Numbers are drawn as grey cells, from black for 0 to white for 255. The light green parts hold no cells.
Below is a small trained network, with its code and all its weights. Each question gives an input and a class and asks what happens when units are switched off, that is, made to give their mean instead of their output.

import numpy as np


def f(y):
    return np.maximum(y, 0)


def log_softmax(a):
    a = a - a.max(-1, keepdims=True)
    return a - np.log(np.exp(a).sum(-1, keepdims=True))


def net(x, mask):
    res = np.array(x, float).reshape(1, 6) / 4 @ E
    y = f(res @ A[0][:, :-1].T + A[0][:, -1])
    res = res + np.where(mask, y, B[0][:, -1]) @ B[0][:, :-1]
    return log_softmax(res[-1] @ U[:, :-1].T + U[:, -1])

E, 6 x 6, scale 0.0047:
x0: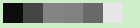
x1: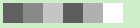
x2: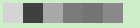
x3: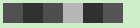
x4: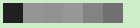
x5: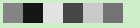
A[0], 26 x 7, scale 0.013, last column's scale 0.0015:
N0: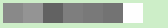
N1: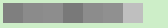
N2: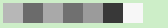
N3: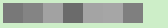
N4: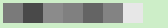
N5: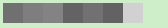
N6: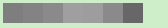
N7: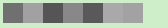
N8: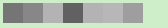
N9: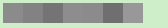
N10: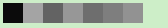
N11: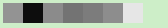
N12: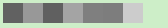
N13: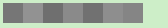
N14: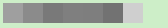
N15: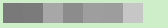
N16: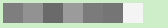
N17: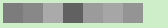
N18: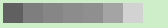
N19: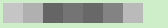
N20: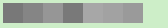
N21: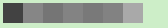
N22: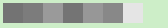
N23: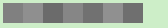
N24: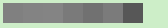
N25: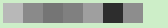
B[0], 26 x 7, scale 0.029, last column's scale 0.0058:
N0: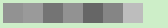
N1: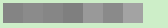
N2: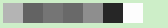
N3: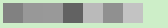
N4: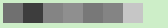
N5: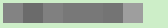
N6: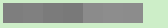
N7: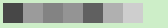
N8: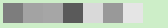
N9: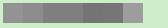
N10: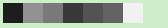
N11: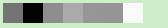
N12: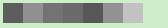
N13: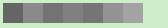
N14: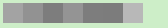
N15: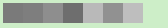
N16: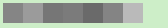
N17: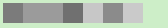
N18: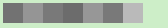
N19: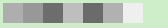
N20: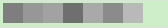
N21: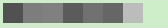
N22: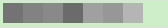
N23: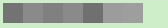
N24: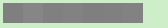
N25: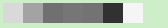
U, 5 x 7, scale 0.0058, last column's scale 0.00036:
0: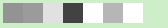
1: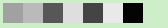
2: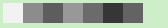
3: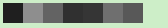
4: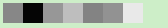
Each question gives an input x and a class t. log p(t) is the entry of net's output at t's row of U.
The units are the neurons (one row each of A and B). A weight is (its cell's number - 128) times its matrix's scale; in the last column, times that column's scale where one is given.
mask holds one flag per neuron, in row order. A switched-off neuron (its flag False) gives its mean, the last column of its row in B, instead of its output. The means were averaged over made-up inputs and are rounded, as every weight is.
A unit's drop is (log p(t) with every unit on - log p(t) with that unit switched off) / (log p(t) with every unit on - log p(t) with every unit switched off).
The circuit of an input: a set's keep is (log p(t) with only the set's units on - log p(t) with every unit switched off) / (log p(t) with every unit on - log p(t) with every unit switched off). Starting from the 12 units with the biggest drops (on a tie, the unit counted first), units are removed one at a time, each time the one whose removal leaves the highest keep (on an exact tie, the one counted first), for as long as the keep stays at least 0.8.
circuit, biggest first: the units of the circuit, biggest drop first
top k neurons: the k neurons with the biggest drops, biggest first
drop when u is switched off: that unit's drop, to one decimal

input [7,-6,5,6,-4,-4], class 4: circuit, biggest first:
(N11)
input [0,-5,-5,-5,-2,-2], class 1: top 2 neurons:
(N2; N19)
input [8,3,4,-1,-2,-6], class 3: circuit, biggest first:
(N10; N7)
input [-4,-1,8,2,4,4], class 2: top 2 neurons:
(N2; N25)
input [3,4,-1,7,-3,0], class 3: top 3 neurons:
(N10; N19; N21)
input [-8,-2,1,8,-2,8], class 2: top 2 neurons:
(N25; N2)
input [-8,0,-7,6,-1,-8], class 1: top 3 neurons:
(N19; N0; N2)
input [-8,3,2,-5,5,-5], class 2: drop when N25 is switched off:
0.1
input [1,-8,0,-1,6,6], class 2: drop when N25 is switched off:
0.1
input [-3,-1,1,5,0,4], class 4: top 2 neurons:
(N11; N4)
